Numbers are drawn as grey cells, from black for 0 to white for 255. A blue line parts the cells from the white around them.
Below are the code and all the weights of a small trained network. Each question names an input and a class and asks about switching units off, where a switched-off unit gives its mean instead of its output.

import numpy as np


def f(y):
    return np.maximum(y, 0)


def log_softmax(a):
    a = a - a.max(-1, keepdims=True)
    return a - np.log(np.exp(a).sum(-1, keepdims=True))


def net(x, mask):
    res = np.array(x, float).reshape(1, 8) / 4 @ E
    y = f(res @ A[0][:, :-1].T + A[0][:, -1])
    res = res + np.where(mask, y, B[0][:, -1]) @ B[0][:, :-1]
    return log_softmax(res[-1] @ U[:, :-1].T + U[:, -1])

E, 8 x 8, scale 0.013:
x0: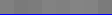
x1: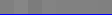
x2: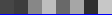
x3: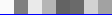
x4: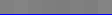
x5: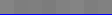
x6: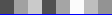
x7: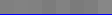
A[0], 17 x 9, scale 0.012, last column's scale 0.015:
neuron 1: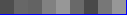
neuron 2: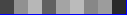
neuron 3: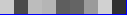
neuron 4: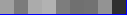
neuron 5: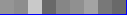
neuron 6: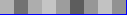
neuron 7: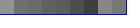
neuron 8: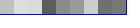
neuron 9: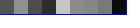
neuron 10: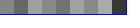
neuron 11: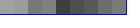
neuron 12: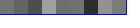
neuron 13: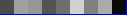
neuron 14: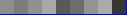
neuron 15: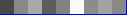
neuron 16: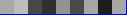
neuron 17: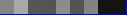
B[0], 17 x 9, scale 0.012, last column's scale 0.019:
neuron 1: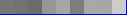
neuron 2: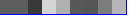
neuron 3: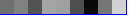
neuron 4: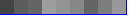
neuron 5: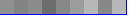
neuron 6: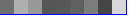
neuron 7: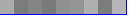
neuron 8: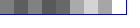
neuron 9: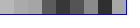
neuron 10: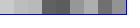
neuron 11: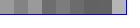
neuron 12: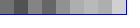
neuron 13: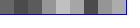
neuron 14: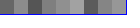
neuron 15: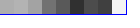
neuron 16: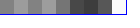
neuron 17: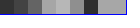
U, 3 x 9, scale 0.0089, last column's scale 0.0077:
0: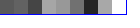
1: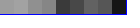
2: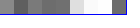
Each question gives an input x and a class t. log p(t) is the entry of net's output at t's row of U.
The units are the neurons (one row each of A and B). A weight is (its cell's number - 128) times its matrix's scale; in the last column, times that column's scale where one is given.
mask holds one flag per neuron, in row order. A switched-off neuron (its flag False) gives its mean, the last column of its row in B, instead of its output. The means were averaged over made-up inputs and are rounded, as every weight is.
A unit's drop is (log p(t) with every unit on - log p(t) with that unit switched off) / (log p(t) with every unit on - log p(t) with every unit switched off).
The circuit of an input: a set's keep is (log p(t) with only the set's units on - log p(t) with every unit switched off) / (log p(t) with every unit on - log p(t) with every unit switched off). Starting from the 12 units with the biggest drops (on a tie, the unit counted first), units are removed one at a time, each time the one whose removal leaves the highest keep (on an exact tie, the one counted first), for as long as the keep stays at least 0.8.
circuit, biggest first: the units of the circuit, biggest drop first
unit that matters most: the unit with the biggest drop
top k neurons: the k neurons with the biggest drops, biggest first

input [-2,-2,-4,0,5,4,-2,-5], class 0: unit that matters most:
neuron 15
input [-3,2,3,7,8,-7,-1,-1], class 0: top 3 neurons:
(neuron 3; neuron 15; neuron 4)
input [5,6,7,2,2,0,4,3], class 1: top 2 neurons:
(neuron 15; neuron 10)
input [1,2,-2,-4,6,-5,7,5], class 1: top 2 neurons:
(neuron 15; neuron 9)
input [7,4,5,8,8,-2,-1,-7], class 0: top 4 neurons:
(neuron 3; neuron 15; neuron 4; neuron 14)
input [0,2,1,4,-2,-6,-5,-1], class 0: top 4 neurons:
(neuron 15; neuron 3; neuron 9; neuron 4)
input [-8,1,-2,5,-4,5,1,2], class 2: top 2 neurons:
(neuron 8; neuron 15)
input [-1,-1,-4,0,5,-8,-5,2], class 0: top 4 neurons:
(neuron 15; neuron 17; neuron 9; neuron 6)
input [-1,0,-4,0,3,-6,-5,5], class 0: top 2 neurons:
(neuron 15; neuron 17)
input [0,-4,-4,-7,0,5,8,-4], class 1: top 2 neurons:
(neuron 9; neuron 15)
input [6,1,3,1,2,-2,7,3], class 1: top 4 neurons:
(neuron 15; neuron 10; neuron 3; neuron 17)
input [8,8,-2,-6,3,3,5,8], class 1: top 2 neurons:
(neuron 9; neuron 15)
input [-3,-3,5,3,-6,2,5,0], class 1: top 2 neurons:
(neuron 15; neuron 10)
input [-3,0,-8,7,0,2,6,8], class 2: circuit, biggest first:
(neuron 8)
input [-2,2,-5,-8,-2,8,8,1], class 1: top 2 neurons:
(neuron 9; neuron 15)
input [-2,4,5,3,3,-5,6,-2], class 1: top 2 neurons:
(neuron 15; neuron 10)
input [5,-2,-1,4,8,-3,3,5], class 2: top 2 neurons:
(neuron 8; neuron 16)
